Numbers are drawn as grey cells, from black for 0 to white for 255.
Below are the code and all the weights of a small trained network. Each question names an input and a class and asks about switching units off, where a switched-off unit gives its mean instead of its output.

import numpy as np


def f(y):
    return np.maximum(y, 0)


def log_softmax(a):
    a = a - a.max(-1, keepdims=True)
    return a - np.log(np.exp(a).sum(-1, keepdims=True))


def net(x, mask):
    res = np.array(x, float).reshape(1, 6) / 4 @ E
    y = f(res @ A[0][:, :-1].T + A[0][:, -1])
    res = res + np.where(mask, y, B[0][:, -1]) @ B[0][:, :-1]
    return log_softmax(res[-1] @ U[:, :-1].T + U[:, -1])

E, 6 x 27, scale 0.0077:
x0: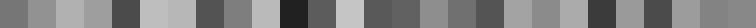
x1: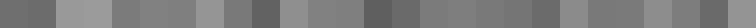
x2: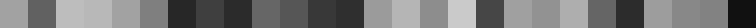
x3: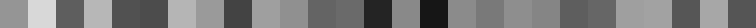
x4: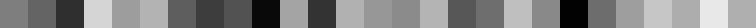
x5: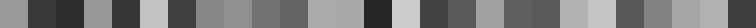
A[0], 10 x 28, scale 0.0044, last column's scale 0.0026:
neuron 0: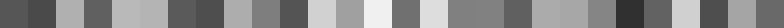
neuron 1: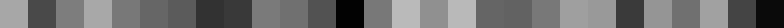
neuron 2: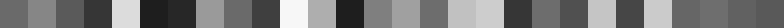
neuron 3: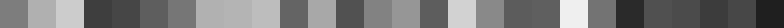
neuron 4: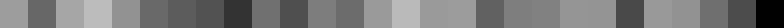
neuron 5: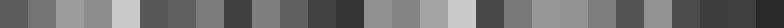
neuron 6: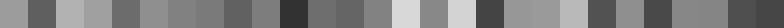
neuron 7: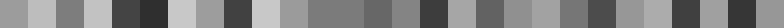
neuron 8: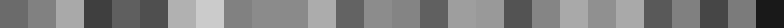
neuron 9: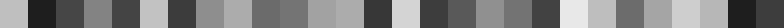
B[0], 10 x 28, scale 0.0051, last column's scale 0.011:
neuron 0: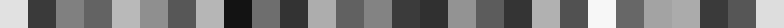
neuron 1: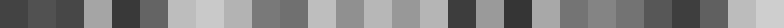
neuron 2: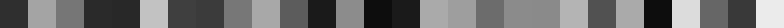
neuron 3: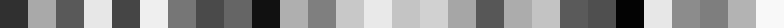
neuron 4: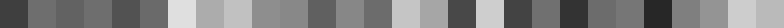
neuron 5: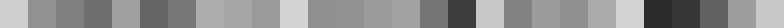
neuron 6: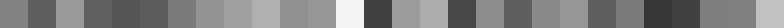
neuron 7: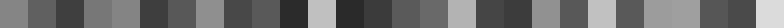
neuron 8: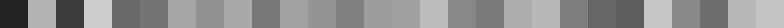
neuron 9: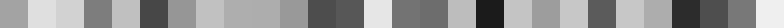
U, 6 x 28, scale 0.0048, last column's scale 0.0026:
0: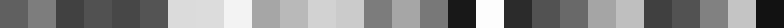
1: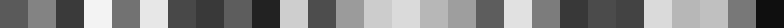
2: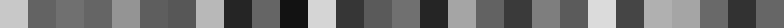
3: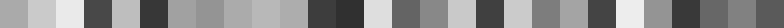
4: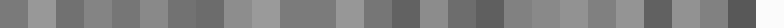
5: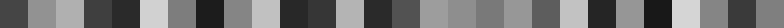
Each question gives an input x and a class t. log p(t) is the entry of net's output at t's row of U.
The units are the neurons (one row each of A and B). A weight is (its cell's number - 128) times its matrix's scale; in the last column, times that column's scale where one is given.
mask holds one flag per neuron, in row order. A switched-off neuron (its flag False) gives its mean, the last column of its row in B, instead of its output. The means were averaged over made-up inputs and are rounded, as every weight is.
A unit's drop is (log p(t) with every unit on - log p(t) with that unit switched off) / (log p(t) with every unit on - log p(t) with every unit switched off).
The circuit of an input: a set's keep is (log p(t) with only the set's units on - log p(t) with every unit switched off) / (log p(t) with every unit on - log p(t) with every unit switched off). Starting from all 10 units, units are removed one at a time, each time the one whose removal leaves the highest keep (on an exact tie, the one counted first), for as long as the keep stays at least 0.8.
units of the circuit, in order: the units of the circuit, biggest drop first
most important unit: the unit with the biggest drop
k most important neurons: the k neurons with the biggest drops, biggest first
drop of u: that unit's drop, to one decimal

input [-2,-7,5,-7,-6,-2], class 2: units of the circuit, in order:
neuron 0
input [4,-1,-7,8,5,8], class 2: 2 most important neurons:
neuron 7; neuron 3
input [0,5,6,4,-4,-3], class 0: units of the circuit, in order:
neuron 5; neuron 1; neuron 9
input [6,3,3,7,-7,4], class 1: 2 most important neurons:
neuron 3; neuron 0
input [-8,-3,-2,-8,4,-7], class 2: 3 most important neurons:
neuron 0; neuron 9; neuron 3
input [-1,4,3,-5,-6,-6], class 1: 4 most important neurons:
neuron 3; neuron 9; neuron 8; neuron 7
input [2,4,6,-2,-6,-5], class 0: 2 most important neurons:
neuron 5; neuron 6
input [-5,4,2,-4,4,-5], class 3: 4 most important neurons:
neuron 3; neuron 7; neuron 5; neuron 6
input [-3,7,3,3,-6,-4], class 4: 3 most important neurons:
neuron 5; neuron 2; neuron 7
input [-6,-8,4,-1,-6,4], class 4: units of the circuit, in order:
neuron 2; neuron 9; neuron 1
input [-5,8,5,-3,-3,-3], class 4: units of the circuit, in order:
neuron 2; neuron 5; neuron 9
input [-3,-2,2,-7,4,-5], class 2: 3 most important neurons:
neuron 0; neuron 3; neuron 9
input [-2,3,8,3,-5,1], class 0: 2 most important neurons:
neuron 1; neuron 5
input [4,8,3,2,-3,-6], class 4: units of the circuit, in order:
neuron 9
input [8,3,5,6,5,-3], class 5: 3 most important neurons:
neuron 3; neuron 0; neuron 6
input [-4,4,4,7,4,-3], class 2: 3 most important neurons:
neuron 7; neuron 3; neuron 9
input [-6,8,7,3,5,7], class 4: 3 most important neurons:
neuron 2; neuron 9; neuron 1
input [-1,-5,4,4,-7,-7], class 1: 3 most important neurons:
neuron 3; neuron 9; neuron 8
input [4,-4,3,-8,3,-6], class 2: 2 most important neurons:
neuron 0; neuron 9
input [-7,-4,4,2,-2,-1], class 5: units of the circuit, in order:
neuron 2
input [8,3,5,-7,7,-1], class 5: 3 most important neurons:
neuron 3; neuron 6; neuron 7
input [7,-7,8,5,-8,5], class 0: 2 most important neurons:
neuron 6; neuron 1
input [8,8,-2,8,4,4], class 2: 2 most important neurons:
neuron 7; neuron 2
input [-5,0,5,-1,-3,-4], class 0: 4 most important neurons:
neuron 5; neuron 1; neuron 9; neuron 4
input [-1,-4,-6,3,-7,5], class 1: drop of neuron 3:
0.5
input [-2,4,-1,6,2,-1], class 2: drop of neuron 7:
0.3
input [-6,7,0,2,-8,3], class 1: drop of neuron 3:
0.7
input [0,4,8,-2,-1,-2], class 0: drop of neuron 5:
0.0
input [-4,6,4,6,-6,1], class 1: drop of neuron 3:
1.1
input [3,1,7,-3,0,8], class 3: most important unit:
neuron 9
